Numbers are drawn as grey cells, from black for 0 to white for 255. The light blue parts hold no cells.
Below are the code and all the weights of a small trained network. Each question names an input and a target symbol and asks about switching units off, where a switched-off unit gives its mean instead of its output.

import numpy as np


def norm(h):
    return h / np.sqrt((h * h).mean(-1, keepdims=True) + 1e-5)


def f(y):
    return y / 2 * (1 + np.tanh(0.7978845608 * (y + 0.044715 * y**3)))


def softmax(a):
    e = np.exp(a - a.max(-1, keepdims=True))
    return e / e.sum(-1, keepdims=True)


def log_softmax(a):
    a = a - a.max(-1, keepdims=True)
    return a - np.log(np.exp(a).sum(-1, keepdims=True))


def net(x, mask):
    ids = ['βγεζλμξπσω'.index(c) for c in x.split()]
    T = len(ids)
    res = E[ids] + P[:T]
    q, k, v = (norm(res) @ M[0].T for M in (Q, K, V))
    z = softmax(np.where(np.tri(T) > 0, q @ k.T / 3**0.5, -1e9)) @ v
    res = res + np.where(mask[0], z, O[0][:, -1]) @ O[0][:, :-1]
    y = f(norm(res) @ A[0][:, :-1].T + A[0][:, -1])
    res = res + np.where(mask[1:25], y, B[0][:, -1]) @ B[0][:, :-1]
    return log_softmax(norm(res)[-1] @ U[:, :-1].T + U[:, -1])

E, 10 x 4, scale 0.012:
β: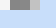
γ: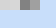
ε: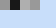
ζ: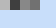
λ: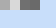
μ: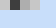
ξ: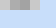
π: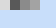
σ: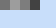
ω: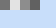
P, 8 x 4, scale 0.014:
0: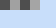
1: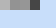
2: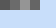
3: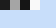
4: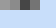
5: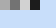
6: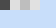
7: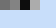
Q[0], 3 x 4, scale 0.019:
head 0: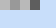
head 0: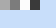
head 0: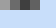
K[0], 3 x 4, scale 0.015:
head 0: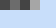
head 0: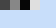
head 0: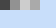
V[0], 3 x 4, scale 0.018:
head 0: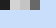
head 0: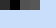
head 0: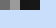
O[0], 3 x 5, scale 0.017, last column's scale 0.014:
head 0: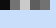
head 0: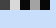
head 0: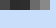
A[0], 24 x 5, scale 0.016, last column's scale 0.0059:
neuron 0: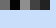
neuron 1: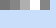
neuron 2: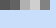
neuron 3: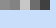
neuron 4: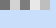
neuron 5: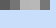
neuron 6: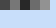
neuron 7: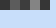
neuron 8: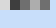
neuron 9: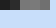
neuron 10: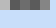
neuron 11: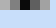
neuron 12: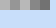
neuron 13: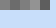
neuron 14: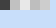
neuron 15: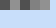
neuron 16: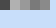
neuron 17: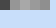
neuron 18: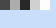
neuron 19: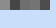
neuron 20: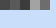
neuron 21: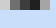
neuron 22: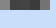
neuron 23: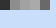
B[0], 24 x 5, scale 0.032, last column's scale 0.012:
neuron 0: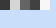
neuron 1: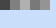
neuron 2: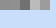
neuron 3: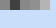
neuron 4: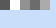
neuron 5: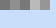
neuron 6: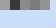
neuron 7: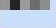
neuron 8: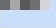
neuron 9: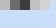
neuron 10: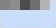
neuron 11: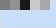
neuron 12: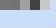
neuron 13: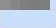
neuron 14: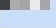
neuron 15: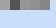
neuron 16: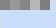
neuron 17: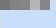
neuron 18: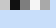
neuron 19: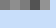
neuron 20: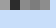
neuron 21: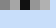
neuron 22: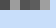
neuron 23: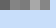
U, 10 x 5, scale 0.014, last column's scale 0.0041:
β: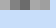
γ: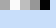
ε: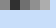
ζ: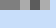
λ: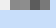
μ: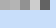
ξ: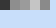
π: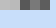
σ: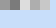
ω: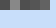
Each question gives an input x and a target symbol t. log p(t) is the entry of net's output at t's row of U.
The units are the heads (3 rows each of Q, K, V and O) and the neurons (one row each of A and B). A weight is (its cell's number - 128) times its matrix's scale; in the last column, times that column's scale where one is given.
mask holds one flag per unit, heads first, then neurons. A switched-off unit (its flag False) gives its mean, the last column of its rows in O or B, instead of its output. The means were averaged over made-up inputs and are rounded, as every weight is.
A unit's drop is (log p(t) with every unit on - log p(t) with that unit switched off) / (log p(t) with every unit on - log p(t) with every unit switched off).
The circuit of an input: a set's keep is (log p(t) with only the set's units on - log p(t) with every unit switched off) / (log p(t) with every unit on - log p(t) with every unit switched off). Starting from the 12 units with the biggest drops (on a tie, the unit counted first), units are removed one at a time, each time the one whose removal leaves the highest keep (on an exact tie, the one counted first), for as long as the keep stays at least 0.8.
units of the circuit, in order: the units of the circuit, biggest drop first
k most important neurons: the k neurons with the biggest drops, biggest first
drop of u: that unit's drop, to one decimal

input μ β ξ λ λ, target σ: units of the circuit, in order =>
[head 0; neuron 0]
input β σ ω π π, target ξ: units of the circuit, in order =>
[head 0; neuron 14]
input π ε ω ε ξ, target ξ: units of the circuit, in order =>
[head 0; neuron 14]
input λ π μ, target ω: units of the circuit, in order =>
[neuron 0; head 0]
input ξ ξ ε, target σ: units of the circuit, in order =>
[head 0]
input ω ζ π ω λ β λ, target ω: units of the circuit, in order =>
[head 0; neuron 9]
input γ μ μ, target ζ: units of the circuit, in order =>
[head 0; neuron 0]
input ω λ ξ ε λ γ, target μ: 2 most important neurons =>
[neuron 18; neuron 0]
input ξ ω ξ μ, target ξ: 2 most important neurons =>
[neuron 0; neuron 21]
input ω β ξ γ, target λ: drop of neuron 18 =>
0.0
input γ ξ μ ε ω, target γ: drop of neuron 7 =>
0.0
